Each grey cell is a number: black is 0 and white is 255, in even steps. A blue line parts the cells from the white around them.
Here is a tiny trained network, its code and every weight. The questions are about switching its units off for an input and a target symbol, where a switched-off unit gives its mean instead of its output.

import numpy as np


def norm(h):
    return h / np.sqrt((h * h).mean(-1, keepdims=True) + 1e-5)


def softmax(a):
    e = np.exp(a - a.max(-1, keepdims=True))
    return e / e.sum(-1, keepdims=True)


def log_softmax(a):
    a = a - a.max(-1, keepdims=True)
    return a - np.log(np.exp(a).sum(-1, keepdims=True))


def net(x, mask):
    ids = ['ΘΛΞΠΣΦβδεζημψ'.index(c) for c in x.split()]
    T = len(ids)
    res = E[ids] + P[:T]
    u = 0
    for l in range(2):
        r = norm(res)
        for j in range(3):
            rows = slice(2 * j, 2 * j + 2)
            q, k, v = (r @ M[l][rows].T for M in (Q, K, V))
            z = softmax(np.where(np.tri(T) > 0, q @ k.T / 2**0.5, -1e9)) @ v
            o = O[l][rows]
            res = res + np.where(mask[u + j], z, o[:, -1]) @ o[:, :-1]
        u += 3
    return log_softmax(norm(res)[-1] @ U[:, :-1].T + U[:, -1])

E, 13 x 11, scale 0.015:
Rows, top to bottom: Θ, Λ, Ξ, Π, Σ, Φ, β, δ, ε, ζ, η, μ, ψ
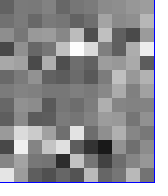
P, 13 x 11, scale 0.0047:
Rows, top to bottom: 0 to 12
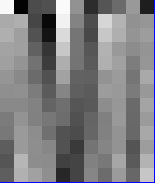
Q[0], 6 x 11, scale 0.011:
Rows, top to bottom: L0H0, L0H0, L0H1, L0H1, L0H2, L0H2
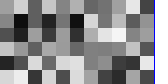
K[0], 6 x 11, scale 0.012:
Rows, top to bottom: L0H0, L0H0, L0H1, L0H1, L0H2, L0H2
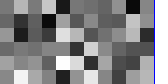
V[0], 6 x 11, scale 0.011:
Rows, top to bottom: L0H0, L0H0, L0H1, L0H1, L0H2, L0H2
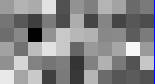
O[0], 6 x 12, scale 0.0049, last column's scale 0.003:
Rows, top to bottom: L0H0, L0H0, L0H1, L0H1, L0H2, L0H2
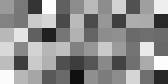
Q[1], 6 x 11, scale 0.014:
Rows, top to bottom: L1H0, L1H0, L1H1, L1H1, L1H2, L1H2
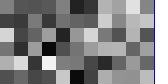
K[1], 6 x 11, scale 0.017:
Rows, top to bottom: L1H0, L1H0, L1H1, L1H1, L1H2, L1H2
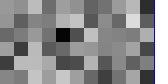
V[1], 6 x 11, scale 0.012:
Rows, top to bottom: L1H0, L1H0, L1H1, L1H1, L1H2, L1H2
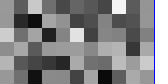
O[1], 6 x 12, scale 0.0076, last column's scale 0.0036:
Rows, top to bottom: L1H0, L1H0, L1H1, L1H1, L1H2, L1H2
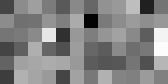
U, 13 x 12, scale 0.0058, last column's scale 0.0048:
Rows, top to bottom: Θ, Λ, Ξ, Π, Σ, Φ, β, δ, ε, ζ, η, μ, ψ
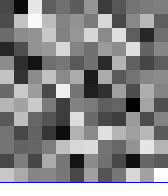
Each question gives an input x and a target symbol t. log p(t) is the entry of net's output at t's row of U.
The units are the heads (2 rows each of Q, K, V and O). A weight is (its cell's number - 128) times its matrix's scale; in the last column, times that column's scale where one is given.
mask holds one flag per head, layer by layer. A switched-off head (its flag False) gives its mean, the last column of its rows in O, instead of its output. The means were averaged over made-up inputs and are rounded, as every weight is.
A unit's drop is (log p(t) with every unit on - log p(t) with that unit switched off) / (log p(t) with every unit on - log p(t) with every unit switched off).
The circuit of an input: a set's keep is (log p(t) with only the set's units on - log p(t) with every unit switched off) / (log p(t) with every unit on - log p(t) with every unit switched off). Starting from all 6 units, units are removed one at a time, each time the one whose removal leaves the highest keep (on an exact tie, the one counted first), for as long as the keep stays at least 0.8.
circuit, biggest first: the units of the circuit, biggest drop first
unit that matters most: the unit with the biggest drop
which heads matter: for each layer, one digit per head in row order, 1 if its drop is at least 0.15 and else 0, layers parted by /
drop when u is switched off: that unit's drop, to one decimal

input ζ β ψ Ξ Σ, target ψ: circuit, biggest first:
(L0H2)
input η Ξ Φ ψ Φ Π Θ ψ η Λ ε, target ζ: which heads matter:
000 / 001
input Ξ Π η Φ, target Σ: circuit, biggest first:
(L1H2 L0H0 L1H1)
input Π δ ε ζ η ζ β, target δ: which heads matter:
111 / 110
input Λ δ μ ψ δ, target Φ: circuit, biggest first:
(L1H1 L0H0 L0H2 L1H0)
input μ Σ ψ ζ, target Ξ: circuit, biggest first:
(L0H0 L1H0)
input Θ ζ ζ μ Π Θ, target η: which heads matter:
101 / 101
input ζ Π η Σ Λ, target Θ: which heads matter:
100 / 010
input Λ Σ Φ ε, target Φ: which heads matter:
100 / 011
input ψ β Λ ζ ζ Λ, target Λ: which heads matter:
100 / 001
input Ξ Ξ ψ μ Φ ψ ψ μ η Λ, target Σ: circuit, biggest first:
(L0H0 L1H2 L1H1)
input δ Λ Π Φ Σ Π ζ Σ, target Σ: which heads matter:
000 / 011
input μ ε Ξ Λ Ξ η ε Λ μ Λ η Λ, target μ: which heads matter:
111 / 110
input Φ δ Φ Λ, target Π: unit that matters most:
L0H1
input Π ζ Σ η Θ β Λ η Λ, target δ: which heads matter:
110 / 110
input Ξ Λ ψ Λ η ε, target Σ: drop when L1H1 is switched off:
0.4
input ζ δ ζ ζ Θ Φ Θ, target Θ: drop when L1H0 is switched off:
0.1
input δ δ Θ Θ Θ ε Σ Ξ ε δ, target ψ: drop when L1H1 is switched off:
0.3
